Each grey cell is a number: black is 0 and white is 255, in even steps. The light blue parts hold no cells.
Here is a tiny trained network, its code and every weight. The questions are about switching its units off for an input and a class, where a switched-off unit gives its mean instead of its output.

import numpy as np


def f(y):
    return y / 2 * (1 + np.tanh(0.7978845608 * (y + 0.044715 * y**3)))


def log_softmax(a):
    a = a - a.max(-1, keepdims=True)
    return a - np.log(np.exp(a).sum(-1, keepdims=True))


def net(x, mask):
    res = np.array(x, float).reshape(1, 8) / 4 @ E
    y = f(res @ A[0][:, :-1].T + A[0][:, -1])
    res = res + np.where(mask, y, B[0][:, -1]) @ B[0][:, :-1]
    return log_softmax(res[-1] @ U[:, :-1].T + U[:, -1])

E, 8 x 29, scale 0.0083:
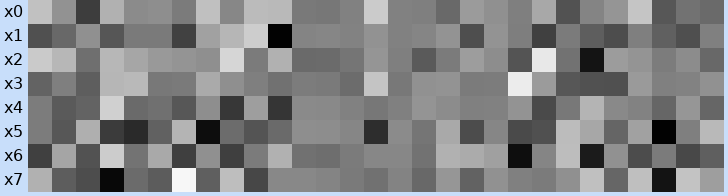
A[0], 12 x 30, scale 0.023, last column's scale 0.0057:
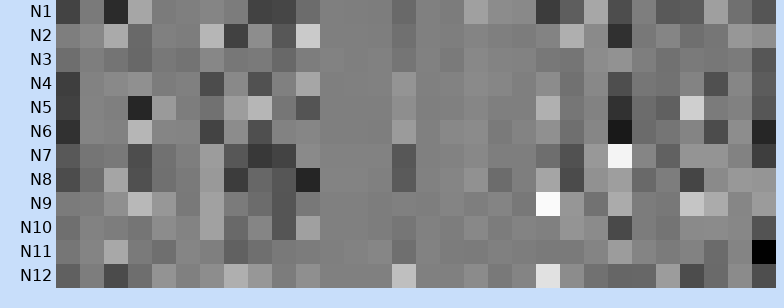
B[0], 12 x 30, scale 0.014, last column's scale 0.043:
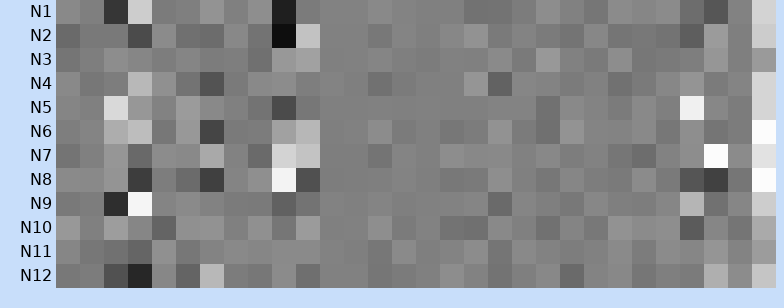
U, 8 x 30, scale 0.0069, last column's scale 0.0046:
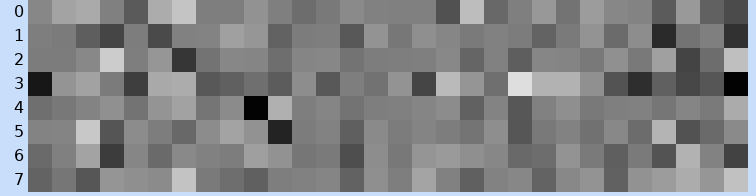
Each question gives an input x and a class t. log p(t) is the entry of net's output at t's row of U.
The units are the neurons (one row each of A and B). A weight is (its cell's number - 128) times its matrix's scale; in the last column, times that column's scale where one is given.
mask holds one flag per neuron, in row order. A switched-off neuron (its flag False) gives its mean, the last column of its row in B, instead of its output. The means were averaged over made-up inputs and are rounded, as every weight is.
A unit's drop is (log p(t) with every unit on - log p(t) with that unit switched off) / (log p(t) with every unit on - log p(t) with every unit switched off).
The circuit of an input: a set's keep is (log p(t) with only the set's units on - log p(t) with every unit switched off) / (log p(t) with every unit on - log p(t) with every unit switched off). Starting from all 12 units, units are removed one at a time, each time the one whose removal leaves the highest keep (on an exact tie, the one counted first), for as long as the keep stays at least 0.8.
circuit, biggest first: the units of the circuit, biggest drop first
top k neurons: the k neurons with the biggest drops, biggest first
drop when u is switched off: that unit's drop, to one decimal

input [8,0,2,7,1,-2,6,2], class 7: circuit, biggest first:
(N12)
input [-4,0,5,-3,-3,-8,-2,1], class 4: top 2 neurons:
(N8 N6)
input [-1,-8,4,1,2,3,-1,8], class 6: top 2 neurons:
(N7 N1)
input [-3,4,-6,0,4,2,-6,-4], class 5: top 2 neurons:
(N8 N2)
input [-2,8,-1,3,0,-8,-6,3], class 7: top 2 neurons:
(N8 N12)
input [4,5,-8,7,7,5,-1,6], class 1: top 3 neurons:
(N8 N5 N6)
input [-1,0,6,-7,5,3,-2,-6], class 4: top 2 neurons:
(N8 N6)
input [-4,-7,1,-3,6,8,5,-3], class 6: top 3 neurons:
(N7 N8 N9)
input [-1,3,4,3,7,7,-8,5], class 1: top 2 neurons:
(N8 N5)
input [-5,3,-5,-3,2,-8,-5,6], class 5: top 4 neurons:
(N8 N5 N2 N9)
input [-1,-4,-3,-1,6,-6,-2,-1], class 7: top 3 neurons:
(N8 N6 N4)
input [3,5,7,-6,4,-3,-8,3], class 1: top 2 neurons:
(N5 N7)
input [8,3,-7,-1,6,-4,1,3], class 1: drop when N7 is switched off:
0.4
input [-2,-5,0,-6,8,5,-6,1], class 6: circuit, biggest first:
(N7)
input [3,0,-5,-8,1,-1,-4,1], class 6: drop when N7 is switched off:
0.0
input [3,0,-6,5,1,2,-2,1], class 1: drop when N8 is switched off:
0.1
